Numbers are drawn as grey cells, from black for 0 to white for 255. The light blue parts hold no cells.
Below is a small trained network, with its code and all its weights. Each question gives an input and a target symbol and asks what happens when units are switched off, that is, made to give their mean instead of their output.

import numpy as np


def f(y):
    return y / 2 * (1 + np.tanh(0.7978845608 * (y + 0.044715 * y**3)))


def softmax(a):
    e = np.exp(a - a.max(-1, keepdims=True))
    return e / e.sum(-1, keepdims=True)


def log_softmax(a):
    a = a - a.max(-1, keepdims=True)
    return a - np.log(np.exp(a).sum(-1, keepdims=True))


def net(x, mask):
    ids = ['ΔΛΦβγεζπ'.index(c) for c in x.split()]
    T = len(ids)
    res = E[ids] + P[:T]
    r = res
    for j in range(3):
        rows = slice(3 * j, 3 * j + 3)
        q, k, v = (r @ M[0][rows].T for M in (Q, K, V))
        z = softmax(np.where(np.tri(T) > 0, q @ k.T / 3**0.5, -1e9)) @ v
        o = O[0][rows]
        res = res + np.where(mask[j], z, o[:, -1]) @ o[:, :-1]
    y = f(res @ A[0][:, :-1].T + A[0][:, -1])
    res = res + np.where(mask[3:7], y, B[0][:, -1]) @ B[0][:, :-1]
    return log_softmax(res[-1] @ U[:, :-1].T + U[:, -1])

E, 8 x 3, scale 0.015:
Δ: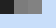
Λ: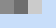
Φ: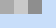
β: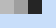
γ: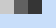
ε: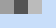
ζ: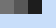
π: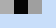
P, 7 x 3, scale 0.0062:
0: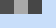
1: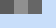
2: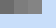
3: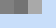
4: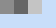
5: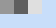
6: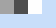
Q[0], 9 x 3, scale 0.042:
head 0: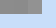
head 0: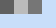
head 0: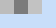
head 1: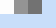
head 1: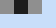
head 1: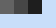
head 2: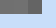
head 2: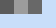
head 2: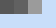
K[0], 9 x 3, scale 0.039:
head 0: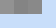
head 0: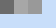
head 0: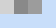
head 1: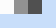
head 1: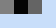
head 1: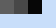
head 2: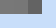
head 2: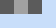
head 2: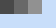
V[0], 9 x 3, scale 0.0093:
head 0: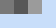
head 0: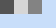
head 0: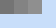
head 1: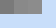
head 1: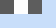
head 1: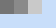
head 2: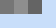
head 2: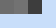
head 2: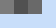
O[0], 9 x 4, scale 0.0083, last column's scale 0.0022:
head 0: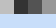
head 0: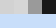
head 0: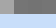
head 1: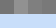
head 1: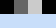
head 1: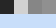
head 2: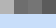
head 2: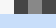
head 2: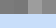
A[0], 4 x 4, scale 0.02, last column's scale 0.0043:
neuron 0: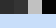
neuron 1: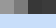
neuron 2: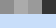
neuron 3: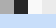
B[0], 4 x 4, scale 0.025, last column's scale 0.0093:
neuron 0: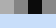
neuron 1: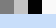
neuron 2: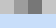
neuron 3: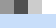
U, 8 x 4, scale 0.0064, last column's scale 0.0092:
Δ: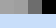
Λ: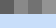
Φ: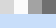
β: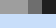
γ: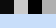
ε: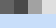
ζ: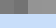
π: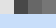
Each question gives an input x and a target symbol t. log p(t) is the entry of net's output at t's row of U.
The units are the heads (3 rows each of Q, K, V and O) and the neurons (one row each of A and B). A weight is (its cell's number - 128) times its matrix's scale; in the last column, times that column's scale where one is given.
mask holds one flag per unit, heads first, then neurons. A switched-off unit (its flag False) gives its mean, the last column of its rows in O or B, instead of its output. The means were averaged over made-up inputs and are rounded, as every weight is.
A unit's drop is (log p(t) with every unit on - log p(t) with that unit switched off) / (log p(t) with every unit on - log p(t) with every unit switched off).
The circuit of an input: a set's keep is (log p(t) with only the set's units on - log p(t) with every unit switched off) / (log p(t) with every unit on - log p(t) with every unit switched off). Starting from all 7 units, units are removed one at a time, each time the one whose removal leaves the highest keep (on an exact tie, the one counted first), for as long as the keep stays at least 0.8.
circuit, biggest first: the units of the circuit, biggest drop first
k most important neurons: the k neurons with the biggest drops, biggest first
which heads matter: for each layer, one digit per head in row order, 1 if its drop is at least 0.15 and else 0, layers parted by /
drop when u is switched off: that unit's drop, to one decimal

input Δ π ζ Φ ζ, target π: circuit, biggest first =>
(head 2; head 1)
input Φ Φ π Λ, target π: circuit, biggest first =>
(neuron 0; neuron 3)
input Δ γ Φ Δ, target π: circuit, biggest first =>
(neuron 0; neuron 1)
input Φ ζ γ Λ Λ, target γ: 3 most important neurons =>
(neuron 3; neuron 0; neuron 2)
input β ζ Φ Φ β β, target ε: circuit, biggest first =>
(head 1; neuron 1; neuron 2)
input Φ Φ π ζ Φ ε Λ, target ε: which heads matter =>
110
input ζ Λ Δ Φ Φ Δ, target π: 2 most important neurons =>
(neuron 1; neuron 0)
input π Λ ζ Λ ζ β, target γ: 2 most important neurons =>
(neuron 1; neuron 2)
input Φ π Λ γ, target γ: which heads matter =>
000
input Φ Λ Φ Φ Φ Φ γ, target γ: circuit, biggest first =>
(neuron 1; head 1)
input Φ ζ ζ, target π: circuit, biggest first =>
(head 2)
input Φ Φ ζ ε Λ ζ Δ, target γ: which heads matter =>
010
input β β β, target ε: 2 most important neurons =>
(neuron 2; neuron 1)
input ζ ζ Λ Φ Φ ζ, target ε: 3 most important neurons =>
(neuron 3; neuron 2; neuron 0)
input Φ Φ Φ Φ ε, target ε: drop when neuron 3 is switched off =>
0.0
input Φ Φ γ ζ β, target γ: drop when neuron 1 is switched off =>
0.2
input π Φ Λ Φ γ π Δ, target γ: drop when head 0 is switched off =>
-0.1
